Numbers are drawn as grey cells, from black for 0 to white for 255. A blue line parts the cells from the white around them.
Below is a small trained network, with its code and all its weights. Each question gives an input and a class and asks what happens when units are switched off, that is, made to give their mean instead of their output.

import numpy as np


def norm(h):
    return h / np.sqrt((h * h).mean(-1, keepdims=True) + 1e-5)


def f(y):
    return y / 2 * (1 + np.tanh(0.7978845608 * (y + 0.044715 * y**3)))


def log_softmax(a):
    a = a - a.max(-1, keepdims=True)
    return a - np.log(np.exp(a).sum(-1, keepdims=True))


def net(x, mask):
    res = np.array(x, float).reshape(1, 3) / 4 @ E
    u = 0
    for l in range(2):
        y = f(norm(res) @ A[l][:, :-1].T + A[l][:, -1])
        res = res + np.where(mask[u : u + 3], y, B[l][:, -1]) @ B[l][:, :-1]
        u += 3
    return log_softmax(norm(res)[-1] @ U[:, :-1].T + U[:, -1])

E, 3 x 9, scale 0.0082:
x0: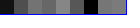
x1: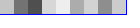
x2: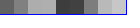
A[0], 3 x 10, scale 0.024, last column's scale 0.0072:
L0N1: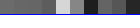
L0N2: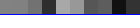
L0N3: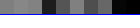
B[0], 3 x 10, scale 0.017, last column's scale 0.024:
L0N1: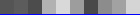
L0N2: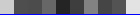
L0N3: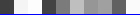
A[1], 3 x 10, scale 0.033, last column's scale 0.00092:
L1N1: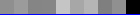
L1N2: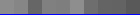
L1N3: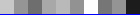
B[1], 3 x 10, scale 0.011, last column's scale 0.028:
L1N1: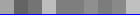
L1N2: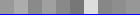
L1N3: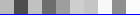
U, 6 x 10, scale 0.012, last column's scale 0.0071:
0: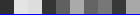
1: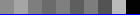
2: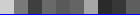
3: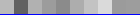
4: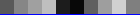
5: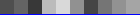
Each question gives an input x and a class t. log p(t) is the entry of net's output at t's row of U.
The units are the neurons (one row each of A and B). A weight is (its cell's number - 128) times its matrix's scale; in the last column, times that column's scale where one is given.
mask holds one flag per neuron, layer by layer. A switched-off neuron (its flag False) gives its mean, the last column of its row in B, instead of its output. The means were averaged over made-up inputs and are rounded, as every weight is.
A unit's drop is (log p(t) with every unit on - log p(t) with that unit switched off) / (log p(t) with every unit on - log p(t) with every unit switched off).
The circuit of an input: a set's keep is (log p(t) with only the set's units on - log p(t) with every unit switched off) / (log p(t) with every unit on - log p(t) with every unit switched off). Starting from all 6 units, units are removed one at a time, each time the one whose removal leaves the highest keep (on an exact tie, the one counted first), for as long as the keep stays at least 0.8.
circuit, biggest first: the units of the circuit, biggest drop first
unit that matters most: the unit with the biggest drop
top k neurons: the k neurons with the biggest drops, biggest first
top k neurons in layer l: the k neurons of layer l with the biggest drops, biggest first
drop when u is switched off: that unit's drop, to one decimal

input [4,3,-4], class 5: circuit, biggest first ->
(L0N1)
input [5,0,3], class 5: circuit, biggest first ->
(L0N3, L1N3)
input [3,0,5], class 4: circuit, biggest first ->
(L0N3, L1N3, L0N1, L0N2)
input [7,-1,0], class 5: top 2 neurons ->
(L0N1, L1N3)
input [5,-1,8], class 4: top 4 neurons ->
(L0N3, L1N3, L0N1, L0N2)
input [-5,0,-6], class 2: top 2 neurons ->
(L0N3, L0N2)
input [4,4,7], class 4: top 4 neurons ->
(L1N3, L0N3, L0N1, L0N2)
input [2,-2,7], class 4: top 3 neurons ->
(L0N3, L1N3, L0N1)
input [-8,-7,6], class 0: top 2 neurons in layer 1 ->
(L1N3, L1N1)
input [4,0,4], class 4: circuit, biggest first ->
(L0N3, L1N3)
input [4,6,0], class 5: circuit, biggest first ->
(L1N3, L0N3)
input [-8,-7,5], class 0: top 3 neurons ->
(L1N3, L0N2, L0N1)
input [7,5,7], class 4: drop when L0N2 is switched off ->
0.1
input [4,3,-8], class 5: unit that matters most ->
L0N1
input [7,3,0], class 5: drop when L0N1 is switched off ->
0.0
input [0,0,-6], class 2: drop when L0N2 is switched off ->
1.4
